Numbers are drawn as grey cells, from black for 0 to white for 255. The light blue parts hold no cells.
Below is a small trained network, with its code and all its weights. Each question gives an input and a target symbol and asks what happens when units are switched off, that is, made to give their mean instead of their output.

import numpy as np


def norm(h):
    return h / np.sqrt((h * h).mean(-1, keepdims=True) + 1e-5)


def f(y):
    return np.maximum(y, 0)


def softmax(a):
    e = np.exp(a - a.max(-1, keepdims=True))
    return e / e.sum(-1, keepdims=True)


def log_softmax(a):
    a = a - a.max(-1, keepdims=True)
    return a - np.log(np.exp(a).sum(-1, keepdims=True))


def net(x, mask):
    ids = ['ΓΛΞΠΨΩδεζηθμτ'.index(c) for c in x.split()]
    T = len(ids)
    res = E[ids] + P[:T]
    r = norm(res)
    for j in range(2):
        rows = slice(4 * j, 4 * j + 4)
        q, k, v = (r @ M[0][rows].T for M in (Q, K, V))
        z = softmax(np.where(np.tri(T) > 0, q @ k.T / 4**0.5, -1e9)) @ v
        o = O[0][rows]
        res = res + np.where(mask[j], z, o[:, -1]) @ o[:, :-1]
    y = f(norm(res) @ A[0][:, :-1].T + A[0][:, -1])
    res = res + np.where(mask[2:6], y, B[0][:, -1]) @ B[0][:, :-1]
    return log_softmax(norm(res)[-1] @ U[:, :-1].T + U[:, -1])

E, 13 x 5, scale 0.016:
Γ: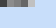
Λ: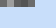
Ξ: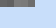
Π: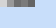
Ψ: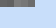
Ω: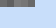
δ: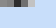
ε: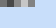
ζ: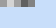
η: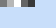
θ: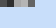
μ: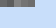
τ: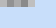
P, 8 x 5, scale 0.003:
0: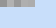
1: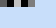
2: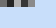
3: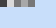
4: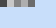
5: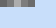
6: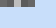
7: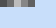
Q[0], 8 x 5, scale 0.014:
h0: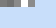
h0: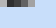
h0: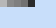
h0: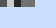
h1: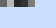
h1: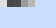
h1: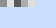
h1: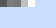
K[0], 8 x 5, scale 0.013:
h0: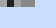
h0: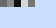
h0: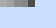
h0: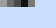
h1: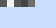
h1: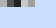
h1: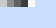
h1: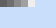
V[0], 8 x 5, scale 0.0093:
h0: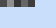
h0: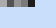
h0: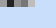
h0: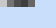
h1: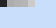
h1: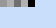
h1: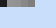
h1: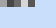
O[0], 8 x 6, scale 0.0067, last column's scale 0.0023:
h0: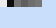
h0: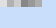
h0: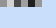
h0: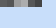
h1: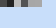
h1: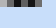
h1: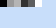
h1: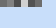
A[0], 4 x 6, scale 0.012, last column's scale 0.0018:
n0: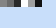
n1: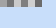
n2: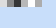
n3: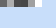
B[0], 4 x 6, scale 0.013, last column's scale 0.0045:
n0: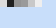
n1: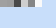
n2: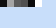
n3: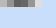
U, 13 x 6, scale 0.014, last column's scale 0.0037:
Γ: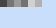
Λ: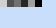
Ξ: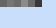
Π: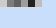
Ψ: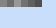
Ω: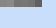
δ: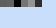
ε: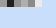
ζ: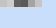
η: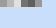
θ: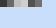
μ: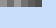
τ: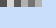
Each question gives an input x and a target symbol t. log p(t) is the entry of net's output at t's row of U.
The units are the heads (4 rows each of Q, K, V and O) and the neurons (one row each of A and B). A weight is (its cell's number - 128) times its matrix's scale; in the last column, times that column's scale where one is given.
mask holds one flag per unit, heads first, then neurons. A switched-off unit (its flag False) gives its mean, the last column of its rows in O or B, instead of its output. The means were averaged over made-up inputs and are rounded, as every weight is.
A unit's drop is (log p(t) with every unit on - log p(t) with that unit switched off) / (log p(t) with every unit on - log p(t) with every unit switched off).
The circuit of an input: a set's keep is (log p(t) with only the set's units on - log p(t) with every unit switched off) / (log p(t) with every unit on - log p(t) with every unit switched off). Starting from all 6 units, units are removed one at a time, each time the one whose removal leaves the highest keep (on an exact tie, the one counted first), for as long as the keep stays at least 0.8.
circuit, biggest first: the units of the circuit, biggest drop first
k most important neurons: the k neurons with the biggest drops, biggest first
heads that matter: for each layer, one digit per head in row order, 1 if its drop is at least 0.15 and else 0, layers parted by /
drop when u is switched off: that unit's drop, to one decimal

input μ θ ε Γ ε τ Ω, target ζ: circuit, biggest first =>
h0, n3
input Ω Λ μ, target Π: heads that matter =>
11
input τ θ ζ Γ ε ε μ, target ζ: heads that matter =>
10
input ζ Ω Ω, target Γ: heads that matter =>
10
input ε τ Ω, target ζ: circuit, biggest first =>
h0, n2
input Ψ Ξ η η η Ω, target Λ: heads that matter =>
11
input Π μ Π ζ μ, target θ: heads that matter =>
10
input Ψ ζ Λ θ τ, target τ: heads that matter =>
00
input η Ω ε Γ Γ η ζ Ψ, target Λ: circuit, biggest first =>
n2, h1
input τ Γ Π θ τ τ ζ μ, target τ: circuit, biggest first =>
h0
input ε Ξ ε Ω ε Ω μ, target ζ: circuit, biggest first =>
h0, n2
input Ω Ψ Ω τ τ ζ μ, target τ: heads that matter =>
11
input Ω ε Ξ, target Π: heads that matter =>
11
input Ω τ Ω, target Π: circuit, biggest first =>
h0
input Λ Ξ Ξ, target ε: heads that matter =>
10
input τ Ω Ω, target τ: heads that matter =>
10
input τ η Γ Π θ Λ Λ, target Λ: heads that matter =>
11
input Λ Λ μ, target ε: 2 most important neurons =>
n2, n1
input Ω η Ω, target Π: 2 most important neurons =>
n0, n2
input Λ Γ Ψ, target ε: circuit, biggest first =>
n2
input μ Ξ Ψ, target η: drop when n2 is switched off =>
0.2
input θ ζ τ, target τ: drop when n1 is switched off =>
0.1
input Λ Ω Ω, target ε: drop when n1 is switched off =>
0.0
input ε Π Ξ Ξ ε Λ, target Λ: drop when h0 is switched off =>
0.4
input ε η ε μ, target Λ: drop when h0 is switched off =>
0.1
